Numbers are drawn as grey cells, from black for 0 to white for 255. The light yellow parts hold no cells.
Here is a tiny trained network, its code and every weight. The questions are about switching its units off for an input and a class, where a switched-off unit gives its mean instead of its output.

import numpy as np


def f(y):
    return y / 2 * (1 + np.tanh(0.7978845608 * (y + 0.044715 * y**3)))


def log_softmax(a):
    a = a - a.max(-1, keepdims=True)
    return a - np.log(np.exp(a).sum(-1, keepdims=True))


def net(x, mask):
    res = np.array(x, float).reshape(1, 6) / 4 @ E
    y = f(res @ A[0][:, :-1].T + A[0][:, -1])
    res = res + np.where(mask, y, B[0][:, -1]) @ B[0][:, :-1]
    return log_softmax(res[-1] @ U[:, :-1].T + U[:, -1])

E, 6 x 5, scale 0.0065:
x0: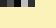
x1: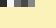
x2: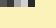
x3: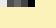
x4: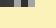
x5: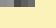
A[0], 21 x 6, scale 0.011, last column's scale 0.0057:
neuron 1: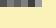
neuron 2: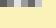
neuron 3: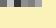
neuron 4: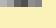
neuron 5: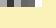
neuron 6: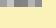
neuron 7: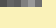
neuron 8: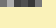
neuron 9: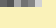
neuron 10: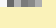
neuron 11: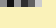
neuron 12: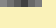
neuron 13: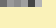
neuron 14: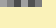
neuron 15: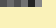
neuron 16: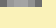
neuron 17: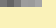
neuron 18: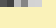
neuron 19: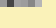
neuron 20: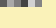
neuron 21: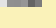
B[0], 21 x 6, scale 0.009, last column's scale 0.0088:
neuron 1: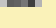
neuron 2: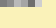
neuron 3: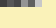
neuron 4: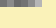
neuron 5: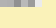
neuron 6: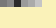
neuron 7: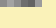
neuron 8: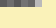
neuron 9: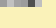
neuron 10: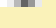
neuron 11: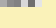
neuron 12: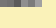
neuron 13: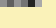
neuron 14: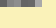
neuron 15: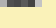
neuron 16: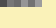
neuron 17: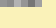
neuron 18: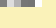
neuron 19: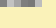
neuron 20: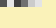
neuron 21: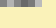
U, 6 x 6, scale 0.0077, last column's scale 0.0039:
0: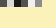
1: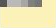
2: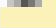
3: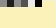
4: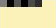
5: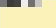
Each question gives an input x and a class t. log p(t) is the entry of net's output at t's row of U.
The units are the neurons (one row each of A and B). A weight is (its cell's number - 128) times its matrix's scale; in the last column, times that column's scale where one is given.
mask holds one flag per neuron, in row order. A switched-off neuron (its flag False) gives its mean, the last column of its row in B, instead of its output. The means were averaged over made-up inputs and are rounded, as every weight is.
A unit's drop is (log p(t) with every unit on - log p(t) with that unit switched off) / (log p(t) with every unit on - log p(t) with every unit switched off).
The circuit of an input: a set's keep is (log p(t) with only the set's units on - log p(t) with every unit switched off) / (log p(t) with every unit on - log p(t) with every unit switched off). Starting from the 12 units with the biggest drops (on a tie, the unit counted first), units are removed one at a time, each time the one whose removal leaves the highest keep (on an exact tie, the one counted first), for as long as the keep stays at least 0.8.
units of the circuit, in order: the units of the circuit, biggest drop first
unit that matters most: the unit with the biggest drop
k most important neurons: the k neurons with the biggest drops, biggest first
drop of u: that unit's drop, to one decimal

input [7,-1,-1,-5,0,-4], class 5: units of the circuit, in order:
[neuron 10; neuron 20]
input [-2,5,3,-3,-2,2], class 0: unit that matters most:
neuron 11
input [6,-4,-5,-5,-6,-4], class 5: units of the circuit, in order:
[neuron 20; neuron 10]
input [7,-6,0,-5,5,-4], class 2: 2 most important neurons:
[neuron 3; neuron 18]
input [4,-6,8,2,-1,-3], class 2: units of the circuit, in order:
[neuron 19; neuron 3]
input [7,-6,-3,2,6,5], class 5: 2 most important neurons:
[neuron 11; neuron 10]
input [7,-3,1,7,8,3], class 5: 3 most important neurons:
[neuron 11; neuron 5; neuron 10]
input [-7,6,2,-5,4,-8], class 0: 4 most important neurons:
[neuron 20; neuron 6; neuron 11; neuron 13]
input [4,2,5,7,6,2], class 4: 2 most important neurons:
[neuron 15; neuron 1]
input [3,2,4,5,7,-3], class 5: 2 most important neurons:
[neuron 10; neuron 11]
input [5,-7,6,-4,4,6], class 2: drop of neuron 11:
-0.1
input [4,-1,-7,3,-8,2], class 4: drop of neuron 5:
0.1
